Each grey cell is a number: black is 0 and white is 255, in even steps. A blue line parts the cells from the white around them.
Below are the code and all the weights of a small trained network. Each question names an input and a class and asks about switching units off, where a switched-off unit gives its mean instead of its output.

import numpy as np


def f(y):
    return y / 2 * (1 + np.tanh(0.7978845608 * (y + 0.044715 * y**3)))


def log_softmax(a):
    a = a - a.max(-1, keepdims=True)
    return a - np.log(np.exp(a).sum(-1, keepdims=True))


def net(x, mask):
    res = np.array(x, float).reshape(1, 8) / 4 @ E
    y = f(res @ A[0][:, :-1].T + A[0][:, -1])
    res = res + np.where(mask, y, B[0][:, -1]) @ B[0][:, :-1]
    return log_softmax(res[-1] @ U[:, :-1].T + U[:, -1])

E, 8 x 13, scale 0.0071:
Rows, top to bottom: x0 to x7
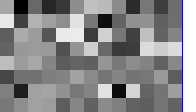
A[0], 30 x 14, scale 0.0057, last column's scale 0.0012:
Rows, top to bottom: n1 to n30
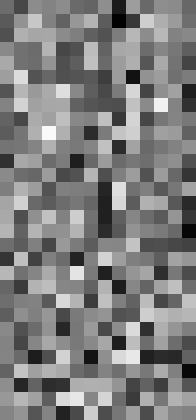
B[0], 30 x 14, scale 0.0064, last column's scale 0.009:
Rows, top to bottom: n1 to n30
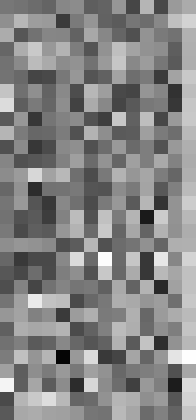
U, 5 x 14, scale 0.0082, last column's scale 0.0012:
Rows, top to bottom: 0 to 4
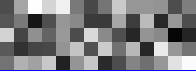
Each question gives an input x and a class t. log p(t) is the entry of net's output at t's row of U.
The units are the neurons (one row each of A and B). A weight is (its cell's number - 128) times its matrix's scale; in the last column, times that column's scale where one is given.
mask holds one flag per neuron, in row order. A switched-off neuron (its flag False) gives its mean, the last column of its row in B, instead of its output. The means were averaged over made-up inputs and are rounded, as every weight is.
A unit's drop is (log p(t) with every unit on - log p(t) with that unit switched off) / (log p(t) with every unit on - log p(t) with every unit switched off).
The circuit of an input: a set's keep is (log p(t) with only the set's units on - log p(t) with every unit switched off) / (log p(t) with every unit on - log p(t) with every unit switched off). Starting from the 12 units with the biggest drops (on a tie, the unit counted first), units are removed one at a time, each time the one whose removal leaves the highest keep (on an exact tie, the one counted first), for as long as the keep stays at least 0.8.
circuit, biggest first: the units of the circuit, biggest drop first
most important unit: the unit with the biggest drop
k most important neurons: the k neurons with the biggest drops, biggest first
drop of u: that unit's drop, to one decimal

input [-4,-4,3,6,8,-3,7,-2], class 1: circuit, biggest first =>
(n21 n11)
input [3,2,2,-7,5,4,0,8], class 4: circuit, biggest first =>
(n26)
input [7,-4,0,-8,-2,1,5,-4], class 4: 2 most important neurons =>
(n26 n18)
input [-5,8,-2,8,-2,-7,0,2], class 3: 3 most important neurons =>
(n16 n20 n17)
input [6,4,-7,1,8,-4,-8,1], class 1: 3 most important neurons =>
(n6 n15 n14)
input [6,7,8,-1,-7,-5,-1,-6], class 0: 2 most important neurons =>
(n29 n22)
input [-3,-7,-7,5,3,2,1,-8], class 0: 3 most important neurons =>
(n30 n13 n4)
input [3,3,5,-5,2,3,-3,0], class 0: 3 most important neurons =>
(n22 n2 n29)
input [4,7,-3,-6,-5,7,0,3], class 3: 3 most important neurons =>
(n16 n20 n17)
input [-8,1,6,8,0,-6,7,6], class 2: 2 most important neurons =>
(n8 n7)
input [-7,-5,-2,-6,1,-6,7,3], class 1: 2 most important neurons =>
(n9 n11)
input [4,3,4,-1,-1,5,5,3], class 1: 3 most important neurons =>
(n9 n21 n24)
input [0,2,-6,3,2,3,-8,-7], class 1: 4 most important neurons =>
(n15 n6 n14 n29)
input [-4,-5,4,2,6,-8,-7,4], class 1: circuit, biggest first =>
(n6)
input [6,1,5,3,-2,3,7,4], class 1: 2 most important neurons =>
(n21 n9)
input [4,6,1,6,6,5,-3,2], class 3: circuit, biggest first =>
(n20 n16)
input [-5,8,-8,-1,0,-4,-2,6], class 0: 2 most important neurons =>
(n13 n24)
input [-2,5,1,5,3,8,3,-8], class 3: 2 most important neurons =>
(n26 n16)
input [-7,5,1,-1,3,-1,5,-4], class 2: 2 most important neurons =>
(n7 n8)
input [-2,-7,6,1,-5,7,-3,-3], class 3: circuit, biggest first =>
(n19)
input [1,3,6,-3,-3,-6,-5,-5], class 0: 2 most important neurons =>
(n22 n29)
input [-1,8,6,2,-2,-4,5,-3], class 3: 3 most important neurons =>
(n16 n20 n17)
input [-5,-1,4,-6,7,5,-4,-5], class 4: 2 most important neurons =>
(n26 n28)
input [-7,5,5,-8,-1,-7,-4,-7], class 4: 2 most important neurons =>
(n26 n28)
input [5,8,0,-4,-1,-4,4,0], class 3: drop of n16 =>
0.2
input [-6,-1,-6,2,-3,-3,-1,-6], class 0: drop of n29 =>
-0.1
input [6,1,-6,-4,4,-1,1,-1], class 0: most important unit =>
n24
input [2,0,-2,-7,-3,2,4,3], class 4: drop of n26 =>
0.6
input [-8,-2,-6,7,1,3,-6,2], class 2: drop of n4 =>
0.0
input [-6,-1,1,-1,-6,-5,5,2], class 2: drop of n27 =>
0.1
